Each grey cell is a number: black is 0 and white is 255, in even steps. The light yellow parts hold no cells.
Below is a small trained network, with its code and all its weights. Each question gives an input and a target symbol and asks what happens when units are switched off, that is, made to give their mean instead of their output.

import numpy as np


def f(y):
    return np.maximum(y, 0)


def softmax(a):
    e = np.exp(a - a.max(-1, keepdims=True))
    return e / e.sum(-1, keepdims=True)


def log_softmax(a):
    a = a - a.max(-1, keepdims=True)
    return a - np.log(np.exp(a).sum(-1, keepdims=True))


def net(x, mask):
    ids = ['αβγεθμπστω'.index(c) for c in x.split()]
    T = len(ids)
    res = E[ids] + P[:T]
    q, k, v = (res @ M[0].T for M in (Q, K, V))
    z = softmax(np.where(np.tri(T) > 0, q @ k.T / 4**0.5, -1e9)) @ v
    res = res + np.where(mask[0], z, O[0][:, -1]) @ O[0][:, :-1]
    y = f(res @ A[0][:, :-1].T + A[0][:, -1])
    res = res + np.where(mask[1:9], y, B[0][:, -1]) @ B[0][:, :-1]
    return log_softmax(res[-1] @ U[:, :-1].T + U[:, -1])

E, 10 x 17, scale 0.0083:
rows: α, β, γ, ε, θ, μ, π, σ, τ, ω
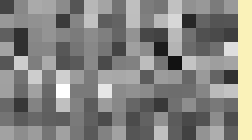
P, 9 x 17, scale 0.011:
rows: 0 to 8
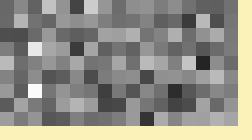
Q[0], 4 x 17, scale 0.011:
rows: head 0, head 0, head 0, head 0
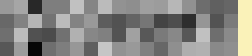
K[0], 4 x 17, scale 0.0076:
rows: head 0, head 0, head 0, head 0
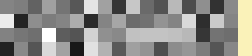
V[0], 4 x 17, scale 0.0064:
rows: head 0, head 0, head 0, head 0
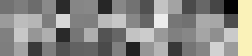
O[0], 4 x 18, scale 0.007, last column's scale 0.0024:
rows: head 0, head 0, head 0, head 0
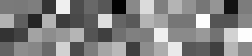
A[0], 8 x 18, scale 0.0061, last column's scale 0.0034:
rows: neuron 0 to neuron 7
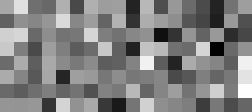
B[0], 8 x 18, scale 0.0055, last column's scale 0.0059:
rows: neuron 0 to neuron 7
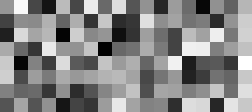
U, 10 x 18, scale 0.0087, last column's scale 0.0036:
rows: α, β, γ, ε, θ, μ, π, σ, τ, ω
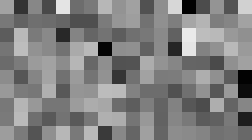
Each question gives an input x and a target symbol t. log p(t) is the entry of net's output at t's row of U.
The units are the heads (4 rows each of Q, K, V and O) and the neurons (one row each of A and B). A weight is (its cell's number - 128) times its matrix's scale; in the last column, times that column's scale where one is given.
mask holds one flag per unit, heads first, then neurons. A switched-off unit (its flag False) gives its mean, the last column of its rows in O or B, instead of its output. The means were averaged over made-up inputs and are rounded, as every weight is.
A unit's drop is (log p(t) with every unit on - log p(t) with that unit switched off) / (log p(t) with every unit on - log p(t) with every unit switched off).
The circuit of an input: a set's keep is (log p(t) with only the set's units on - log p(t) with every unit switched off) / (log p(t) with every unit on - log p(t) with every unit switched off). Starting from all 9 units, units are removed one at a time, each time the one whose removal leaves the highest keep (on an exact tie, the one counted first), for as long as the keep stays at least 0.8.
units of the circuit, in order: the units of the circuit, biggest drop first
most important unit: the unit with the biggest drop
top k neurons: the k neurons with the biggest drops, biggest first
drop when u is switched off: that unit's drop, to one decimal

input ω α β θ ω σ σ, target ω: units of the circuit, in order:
(head 0; neuron 3; neuron 0)
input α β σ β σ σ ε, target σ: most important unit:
head 0
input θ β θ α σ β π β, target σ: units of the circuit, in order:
(head 0; neuron 2; neuron 5)
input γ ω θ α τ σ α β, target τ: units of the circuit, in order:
(head 0; neuron 7; neuron 0)
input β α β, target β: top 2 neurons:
(neuron 7; neuron 4)
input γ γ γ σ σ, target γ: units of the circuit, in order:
(head 0; neuron 2)
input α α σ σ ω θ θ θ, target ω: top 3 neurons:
(neuron 3; neuron 4; neuron 0)
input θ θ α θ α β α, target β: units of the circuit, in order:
(neuron 7; head 0; neuron 2)
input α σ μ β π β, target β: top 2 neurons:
(neuron 4; neuron 7)
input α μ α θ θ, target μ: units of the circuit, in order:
(head 0; neuron 2; neuron 4)
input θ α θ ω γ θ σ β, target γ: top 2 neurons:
(neuron 2; neuron 7)
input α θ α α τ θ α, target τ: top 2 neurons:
(neuron 7; neuron 0)
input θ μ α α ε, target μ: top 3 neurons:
(neuron 2; neuron 3; neuron 4)
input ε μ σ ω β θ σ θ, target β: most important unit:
neuron 7
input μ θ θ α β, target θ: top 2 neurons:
(neuron 1; neuron 4)
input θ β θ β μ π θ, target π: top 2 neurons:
(neuron 5; neuron 4)
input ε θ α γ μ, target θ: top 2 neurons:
(neuron 1; neuron 4)
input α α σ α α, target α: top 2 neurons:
(neuron 2; neuron 7)
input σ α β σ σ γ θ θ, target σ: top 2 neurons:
(neuron 2; neuron 4)
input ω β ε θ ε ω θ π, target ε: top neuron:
(neuron 4)
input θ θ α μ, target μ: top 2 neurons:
(neuron 2; neuron 3)
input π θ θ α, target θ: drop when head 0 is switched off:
0.6
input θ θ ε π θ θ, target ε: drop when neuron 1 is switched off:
0.3
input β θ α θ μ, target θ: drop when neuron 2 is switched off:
0.0
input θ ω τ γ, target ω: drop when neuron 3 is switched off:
0.5
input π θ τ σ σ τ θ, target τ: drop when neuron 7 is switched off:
0.3
